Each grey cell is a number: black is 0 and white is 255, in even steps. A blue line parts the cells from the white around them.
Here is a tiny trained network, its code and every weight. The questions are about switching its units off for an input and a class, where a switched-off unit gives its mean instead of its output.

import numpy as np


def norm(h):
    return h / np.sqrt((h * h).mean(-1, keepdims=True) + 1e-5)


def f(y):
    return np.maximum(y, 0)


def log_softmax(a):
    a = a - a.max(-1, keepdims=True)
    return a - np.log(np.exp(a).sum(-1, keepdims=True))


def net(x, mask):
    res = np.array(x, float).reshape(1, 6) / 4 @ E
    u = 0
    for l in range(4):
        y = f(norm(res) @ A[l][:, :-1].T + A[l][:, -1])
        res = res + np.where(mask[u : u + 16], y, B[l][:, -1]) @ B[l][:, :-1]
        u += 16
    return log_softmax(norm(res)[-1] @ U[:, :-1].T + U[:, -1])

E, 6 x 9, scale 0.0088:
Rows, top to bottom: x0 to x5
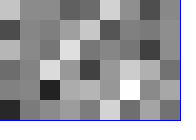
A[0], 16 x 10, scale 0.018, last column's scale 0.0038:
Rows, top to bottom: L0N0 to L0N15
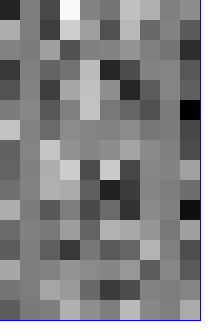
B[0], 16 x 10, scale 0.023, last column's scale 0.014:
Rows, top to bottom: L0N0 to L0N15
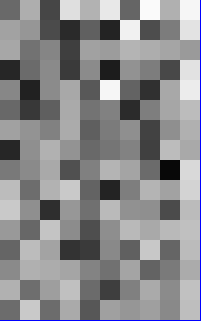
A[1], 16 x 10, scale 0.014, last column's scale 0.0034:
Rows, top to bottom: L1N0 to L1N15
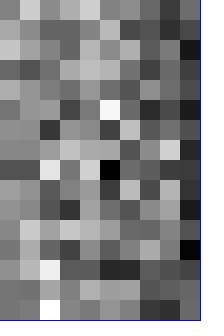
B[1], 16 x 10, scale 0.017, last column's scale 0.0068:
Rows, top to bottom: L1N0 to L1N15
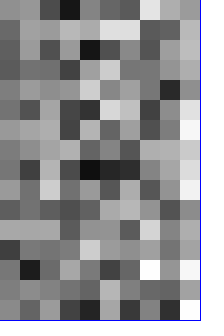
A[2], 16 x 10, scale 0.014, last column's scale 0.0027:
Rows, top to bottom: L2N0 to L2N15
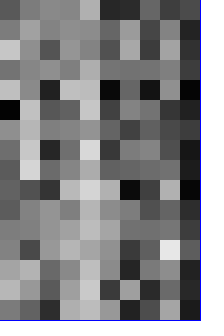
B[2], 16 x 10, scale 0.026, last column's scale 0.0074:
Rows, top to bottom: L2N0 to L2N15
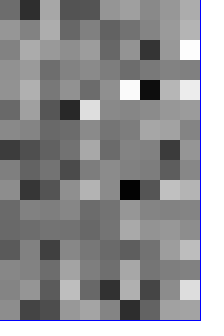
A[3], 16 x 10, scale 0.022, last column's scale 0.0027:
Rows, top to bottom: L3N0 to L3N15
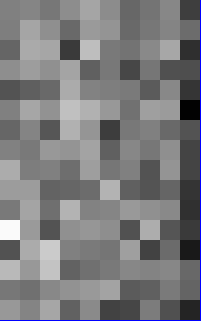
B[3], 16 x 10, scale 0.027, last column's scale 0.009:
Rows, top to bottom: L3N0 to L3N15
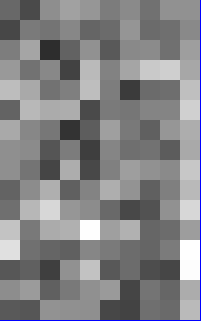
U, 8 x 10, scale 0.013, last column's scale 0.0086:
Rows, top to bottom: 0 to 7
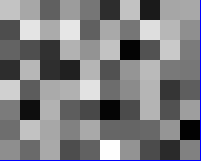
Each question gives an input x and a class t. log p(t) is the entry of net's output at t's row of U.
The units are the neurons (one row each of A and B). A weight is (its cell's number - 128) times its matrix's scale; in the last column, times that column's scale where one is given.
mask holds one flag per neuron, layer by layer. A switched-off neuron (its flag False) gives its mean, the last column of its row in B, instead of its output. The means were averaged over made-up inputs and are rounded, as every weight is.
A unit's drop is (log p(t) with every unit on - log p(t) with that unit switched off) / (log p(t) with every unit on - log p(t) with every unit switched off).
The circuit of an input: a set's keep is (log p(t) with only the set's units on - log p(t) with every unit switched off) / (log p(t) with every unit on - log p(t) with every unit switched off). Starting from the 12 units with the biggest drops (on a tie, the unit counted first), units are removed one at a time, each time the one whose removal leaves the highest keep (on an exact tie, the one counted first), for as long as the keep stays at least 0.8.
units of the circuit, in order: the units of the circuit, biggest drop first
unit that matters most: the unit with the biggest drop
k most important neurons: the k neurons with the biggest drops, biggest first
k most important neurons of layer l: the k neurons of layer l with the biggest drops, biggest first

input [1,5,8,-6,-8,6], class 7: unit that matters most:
L0N4
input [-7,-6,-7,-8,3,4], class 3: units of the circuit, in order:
L0N3, L2N5
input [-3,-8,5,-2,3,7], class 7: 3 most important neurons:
L0N8, L0N9, L0N14
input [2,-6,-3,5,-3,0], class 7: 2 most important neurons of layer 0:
L0N3, L0N9
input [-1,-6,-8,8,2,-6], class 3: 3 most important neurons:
L0N4, L0N0, L0N2
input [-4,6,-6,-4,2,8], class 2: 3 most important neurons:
L0N4, L0N0, L2N9
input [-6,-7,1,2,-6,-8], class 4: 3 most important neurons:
L0N10, L0N1, L3N11
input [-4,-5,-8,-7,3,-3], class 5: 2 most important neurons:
L0N0, L0N3
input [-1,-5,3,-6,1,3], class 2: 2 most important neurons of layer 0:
L0N4, L0N5
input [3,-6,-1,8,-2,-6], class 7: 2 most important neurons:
L0N0, L0N9
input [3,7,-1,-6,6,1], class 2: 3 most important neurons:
L0N4, L0N5, L0N0
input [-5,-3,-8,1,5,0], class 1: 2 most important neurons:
L0N0, L0N1
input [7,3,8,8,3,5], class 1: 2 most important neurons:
L0N0, L0N15
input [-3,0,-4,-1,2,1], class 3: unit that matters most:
L0N3
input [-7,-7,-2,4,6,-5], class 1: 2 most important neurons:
L0N0, L0N3
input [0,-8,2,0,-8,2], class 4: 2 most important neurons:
L0N10, L0N9
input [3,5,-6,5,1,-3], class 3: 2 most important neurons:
L0N0, L0N4
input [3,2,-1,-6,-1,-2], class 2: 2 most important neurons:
L0N5, L0N8
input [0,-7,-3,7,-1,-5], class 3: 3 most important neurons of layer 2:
L2N4, L2N14, L2N2
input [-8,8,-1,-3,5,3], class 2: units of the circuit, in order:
L0N4
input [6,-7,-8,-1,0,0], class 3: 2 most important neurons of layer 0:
L0N4, L0N8
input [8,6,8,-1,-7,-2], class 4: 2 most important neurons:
L0N9, L0N3
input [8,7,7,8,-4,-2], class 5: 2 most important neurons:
L0N4, L0N0
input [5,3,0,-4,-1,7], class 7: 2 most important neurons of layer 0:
L0N8, L0N0
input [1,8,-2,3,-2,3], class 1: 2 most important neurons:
L0N0, L0N1
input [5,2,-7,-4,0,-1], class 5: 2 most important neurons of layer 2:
L2N4, L2N2
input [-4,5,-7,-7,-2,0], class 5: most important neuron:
L0N3
